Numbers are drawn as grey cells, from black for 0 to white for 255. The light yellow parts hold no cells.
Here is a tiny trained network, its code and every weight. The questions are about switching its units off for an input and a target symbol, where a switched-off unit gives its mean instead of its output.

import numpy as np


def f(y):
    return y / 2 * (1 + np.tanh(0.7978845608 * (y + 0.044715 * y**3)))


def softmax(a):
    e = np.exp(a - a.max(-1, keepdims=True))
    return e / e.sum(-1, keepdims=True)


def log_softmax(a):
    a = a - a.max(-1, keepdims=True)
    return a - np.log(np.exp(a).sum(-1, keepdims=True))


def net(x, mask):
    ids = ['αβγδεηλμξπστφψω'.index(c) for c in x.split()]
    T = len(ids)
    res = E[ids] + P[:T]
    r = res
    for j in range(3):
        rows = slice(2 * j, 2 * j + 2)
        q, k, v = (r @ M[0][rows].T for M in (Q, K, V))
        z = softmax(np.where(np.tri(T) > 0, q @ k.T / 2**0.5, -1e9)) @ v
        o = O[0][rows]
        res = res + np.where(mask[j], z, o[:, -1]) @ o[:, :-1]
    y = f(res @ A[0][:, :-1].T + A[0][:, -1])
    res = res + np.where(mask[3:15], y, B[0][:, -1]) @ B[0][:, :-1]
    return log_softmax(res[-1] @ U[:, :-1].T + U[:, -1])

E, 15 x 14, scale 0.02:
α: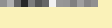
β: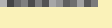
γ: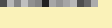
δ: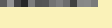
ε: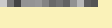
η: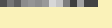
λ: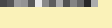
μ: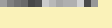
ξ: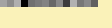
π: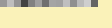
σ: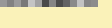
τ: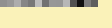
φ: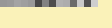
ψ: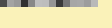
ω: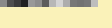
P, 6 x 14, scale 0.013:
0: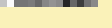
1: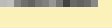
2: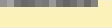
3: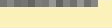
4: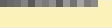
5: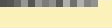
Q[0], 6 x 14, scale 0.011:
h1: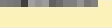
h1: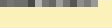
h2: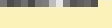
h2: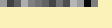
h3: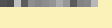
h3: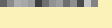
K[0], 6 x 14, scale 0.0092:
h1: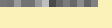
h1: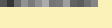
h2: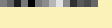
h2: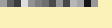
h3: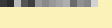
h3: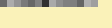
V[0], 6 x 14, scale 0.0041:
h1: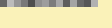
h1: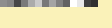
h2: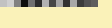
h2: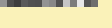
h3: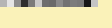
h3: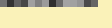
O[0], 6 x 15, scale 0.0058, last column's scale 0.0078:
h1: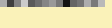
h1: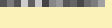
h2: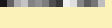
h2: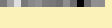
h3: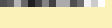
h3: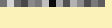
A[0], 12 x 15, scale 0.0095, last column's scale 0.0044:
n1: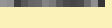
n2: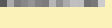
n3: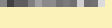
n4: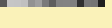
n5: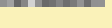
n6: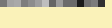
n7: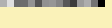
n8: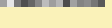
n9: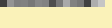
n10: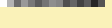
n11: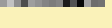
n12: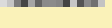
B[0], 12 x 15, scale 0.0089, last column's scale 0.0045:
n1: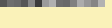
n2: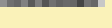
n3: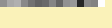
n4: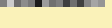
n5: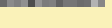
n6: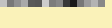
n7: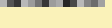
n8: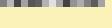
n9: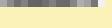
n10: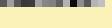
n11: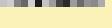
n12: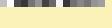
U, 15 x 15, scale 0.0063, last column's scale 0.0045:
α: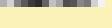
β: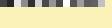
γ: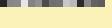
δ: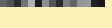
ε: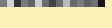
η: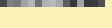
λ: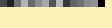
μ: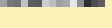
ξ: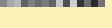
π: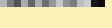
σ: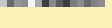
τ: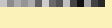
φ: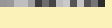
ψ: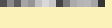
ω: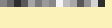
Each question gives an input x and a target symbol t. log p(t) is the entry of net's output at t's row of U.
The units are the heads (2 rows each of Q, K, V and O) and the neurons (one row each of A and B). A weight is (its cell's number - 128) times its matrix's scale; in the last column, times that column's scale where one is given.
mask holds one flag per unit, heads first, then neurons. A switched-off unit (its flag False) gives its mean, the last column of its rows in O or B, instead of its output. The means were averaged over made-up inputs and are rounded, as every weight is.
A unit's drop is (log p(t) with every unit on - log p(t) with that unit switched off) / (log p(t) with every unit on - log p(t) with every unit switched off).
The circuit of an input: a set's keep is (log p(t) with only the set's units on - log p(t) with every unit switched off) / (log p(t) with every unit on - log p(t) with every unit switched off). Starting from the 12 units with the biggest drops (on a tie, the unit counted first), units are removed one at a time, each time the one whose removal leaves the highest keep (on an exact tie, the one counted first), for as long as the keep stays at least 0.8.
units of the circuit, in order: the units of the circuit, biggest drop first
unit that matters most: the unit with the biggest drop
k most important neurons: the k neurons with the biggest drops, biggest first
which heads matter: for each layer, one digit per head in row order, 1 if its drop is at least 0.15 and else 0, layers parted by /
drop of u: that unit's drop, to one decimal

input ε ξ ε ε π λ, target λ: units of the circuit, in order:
[n6, h3]
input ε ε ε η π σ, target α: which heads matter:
010
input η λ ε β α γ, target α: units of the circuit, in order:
[n4]
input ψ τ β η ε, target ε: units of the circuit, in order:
[h3, n10, h2]
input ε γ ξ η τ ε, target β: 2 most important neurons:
[n11, n4]
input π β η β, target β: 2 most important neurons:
[n11, n12]
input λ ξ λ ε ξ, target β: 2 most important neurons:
[n11, n4]
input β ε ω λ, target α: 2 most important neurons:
[n9, n4]
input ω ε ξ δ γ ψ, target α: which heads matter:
011
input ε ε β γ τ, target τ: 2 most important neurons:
[n11, n12]
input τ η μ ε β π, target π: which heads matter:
010
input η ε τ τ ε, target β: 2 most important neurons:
[n11, n12]
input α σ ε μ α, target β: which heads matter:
010
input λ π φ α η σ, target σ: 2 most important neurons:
[n7, n10]
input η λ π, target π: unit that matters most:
n7
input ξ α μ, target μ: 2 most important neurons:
[n10, n8]
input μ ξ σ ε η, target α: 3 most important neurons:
[n3, n10, n11]
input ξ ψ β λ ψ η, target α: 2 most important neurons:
[n3, n11]
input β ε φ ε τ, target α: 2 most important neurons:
[n11, n6]
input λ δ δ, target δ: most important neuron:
[n1]
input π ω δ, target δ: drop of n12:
0.2
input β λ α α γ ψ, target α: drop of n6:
0.0
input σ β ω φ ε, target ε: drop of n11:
0.1
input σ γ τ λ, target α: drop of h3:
0.3
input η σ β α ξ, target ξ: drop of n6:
0.1
